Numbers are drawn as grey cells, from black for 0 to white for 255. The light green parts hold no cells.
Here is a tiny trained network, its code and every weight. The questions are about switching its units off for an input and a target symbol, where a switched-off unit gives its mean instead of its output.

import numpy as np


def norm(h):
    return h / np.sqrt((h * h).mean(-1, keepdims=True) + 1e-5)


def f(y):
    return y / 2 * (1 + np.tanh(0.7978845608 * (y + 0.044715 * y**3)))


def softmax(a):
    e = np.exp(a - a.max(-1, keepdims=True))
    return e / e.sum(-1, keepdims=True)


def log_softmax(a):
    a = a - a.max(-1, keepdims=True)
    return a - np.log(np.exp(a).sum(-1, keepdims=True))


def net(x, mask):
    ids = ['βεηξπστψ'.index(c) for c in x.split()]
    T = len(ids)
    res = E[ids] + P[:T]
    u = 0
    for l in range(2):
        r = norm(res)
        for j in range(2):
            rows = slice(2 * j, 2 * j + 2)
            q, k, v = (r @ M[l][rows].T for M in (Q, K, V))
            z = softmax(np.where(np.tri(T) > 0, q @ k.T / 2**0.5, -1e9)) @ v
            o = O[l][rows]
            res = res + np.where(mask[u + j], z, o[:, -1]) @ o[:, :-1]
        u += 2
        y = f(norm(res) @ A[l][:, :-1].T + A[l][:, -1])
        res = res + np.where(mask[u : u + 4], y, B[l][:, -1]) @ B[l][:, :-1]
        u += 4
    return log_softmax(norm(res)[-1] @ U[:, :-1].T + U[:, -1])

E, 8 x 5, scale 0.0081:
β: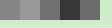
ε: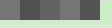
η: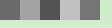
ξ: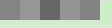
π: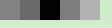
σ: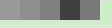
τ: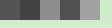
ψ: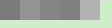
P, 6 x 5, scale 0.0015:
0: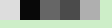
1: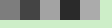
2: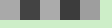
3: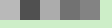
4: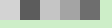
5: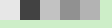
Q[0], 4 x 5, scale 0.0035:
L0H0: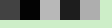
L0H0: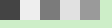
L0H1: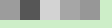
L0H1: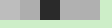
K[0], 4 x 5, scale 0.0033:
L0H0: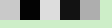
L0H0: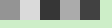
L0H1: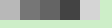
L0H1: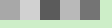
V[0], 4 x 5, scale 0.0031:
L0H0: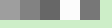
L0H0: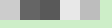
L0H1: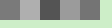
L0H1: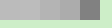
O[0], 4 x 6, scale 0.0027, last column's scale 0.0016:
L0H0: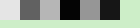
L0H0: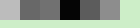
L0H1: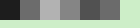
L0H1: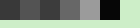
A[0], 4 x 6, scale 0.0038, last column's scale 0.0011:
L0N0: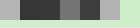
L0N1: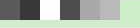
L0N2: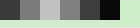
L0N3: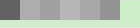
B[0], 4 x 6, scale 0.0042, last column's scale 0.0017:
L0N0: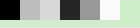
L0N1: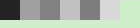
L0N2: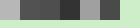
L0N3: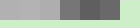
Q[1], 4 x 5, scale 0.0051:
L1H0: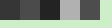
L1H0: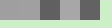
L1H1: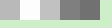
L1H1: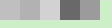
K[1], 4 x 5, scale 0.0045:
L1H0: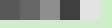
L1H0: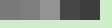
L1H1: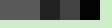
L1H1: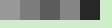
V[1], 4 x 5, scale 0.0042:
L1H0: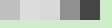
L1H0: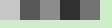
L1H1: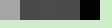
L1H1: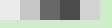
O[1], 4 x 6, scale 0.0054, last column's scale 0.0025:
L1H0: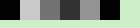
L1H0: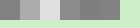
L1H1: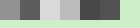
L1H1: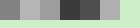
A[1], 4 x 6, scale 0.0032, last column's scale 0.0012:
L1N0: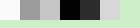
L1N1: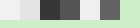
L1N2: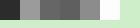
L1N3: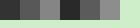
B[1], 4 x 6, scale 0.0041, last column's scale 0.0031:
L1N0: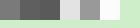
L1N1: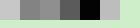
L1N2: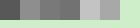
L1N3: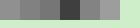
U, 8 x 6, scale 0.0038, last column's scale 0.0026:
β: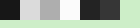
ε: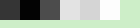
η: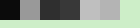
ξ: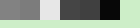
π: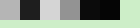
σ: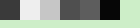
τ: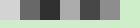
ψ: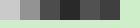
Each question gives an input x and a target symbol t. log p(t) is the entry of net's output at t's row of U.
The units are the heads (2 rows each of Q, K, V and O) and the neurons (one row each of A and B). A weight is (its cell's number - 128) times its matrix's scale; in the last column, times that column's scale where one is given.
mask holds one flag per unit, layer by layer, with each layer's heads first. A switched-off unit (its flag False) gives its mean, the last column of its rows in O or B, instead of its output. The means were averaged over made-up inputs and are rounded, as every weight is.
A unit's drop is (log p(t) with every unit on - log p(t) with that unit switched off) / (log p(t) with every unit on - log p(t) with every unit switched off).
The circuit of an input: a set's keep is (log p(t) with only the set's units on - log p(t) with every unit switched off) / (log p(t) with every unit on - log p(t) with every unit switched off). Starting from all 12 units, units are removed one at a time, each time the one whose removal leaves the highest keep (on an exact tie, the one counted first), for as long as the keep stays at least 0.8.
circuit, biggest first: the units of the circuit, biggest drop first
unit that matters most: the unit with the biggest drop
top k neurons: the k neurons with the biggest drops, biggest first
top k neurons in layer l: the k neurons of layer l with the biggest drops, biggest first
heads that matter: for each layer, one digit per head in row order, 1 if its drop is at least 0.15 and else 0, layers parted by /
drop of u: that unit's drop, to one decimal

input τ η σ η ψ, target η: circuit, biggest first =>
L1H0
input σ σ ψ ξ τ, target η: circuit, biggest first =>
L1H1, L1H0
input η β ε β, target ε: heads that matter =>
01 / 01
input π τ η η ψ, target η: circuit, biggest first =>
L1H0, L0H0
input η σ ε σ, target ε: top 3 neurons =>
L1N0, L0N0, L1N1
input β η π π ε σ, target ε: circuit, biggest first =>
L1N0, L1H1, L1N1
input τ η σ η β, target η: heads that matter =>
00 / 10
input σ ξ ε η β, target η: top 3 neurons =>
L0N0, L1N1, L1N0
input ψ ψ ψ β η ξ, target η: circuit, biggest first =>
L1H0, L0H0
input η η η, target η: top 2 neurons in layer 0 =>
L0N0, L0N1
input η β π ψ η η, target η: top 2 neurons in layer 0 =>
L0N0, L0N3
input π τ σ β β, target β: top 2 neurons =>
L1N0, L1N1
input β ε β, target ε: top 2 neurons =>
L1N0, L1N1
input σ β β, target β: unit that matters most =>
L1H1
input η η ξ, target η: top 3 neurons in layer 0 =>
L0N0, L0N2, L0N1
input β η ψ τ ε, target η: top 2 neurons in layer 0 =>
L0N0, L0N3
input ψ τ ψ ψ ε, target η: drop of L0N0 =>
0.2
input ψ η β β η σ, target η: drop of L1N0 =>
0.1
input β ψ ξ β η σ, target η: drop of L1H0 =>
1.5
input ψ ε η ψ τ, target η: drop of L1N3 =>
0.0
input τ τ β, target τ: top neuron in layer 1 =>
L1N0
